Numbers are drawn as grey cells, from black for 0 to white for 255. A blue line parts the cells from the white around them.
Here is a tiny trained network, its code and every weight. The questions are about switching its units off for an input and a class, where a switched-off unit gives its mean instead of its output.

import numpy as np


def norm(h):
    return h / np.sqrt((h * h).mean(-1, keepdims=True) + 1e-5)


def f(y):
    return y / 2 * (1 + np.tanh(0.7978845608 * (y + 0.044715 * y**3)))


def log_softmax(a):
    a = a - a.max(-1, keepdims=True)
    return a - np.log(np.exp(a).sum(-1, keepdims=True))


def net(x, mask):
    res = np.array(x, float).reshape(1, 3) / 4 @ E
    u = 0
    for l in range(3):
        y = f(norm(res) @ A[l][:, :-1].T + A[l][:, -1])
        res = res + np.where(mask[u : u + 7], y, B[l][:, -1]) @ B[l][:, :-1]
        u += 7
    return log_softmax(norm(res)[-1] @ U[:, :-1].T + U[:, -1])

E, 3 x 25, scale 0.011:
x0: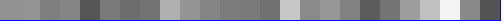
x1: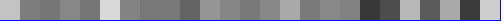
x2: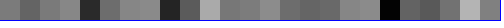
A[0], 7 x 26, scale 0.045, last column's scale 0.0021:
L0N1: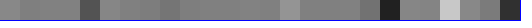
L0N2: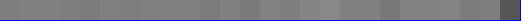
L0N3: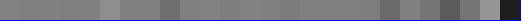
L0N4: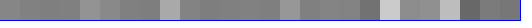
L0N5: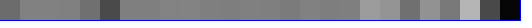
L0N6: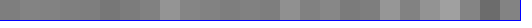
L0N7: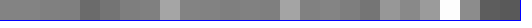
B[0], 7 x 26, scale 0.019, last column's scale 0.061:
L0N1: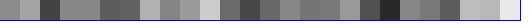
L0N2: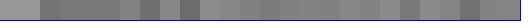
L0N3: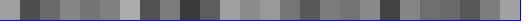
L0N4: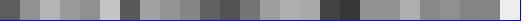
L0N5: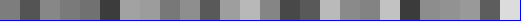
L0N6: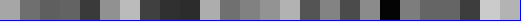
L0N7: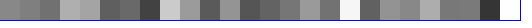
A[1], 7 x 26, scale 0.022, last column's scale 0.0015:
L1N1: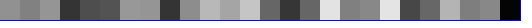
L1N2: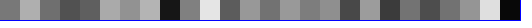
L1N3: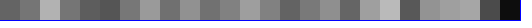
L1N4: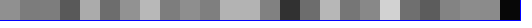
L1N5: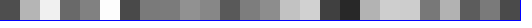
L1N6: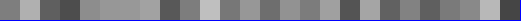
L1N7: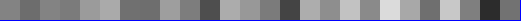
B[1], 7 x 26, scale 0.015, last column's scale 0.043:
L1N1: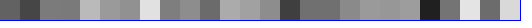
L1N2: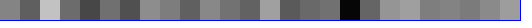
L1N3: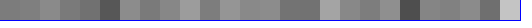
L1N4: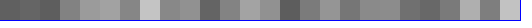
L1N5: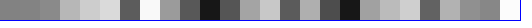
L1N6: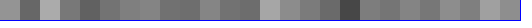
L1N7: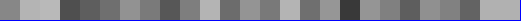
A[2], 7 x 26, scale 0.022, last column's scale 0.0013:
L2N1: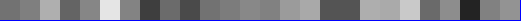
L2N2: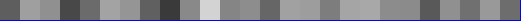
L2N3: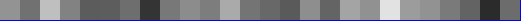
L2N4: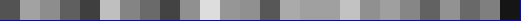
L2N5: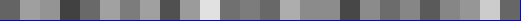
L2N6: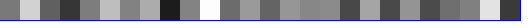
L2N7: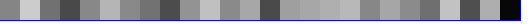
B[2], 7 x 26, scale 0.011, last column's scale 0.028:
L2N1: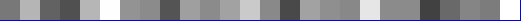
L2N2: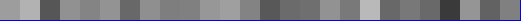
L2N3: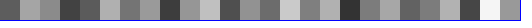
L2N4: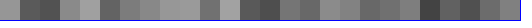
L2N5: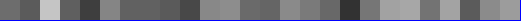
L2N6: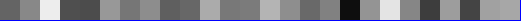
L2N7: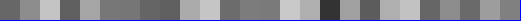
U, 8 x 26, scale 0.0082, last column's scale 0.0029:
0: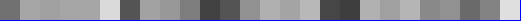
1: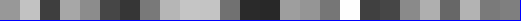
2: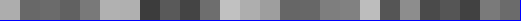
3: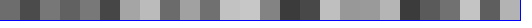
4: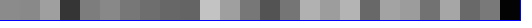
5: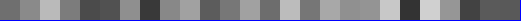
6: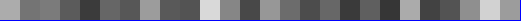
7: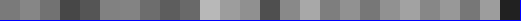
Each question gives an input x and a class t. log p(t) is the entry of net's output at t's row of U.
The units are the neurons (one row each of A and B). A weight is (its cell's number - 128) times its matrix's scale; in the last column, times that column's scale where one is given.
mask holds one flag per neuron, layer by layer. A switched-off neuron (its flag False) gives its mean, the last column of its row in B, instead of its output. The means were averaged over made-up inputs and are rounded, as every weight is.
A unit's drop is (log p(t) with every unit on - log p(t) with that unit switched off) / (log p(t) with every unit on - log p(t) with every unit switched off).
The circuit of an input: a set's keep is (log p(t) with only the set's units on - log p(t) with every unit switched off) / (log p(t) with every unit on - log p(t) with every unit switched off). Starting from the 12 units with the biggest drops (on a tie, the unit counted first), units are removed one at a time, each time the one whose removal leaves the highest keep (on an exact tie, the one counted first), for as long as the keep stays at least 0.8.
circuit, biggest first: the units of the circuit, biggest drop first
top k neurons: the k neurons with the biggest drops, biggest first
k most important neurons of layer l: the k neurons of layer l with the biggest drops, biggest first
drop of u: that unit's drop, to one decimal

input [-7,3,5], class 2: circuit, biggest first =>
L0N3
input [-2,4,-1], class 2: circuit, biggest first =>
L0N1, L0N4, L0N5, L1N5
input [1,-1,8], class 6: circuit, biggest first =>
L0N7, L0N1
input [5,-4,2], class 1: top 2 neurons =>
L0N7, L0N1
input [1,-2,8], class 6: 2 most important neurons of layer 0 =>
L0N7, L0N1
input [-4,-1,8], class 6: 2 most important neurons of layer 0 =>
L0N7, L0N5
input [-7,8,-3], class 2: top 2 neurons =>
L0N1, L0N4
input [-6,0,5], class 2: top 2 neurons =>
L0N1, L0N5
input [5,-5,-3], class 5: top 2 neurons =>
L0N5, L0N7
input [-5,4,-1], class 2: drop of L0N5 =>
0.5
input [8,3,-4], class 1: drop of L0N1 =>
0.2
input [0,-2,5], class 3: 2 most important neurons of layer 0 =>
L0N5, L0N6
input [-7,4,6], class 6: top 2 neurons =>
L0N7, L0N5
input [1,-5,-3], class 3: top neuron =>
L0N5
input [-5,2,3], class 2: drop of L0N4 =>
0.4
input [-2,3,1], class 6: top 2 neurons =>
L0N7, L0N5
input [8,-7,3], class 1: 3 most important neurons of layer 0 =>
L0N7, L0N1, L0N6
